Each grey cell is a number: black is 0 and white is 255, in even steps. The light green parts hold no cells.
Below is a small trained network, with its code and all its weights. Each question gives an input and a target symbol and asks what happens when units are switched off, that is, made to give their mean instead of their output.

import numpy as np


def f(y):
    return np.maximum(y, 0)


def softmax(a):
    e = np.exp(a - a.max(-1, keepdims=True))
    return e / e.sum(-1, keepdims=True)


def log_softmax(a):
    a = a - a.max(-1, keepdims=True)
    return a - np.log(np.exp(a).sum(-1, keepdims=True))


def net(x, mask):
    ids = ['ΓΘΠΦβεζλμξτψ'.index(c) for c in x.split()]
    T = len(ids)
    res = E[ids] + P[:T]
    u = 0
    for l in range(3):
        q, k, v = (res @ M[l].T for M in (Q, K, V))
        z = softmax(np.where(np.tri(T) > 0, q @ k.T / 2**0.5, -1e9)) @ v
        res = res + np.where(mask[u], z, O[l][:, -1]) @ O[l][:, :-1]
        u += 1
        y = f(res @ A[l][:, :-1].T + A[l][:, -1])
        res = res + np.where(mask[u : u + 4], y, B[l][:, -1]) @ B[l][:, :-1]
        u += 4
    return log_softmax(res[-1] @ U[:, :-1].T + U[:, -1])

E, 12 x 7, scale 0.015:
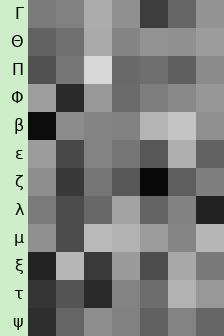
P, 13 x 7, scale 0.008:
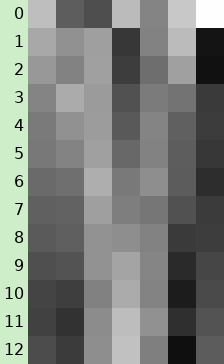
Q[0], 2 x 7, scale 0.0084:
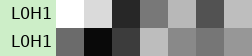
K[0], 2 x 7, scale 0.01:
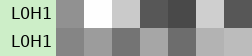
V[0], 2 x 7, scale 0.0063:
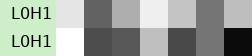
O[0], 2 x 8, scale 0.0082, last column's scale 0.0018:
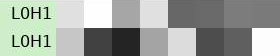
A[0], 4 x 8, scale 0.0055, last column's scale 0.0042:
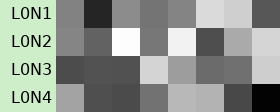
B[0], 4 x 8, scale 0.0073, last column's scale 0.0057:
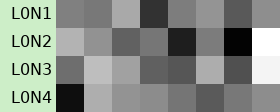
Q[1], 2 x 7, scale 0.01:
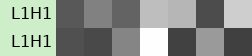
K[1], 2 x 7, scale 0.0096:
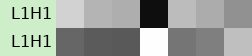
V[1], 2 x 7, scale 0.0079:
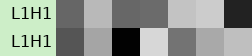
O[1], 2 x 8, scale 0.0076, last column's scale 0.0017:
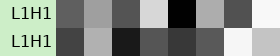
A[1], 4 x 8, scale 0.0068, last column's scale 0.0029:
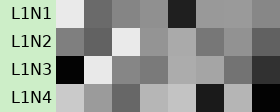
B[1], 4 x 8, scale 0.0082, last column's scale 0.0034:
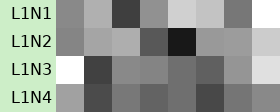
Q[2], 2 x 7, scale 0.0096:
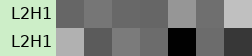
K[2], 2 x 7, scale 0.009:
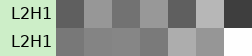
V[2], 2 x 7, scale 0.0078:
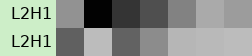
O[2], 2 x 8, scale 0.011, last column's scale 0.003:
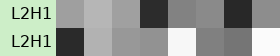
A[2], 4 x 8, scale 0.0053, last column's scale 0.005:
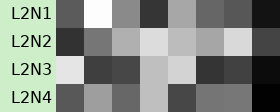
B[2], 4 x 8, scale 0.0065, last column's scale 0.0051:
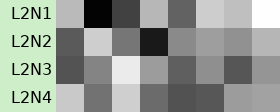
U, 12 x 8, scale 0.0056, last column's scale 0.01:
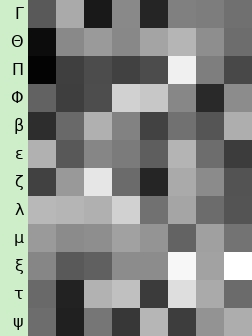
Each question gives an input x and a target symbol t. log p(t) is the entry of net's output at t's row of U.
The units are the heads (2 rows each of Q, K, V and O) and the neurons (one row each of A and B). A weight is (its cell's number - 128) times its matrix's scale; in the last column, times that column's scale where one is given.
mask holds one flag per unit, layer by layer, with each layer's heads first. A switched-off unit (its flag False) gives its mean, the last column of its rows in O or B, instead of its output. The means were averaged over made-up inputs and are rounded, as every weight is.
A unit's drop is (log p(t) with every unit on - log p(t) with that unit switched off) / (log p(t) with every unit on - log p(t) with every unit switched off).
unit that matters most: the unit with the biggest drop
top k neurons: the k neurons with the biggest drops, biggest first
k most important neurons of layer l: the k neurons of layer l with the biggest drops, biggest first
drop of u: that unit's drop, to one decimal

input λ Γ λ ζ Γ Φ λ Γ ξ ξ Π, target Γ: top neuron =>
(L0N2)
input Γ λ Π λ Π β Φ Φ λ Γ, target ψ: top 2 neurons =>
(L0N3 L0N2)
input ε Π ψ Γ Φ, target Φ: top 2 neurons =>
(L1N1 L0N2)
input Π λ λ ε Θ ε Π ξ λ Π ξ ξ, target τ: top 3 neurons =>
(L1N3 L0N3 L2N4)
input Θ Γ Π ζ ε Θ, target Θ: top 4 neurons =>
(L1N1 L1N3 L2N2 L2N1)
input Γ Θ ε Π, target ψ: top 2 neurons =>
(L0N2 L0N3)
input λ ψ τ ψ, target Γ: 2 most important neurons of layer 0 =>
(L0N4 L0N3)
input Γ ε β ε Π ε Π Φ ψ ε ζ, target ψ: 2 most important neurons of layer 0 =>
(L0N2 L0N3)
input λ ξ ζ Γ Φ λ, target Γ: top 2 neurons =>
(L0N4 L0N3)
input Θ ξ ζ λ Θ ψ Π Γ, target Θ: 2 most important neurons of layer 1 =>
(L1N1 L1N3)
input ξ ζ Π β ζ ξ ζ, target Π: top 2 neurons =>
(L1N3 L2N1)
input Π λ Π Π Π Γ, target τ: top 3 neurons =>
(L1N2 L0N1 L0N2)
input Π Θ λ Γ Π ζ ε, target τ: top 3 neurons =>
(L1N2 L0N1 L0N2)
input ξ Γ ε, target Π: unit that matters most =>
L1H1
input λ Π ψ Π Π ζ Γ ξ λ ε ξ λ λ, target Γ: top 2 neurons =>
(L0N3 L0N4)
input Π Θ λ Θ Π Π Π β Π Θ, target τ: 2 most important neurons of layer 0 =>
(L0N1 L0N2)
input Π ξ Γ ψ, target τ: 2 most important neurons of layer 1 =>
(L1N3 L1N2)
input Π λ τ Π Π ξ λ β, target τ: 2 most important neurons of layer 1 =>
(L1N3 L1N2)
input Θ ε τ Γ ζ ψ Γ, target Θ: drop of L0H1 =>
1.0
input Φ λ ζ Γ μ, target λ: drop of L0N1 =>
0.2
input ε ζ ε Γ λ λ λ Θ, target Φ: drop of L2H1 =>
0.2
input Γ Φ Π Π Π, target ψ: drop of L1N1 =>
0.1
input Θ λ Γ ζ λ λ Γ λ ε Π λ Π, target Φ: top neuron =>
(L0N2)
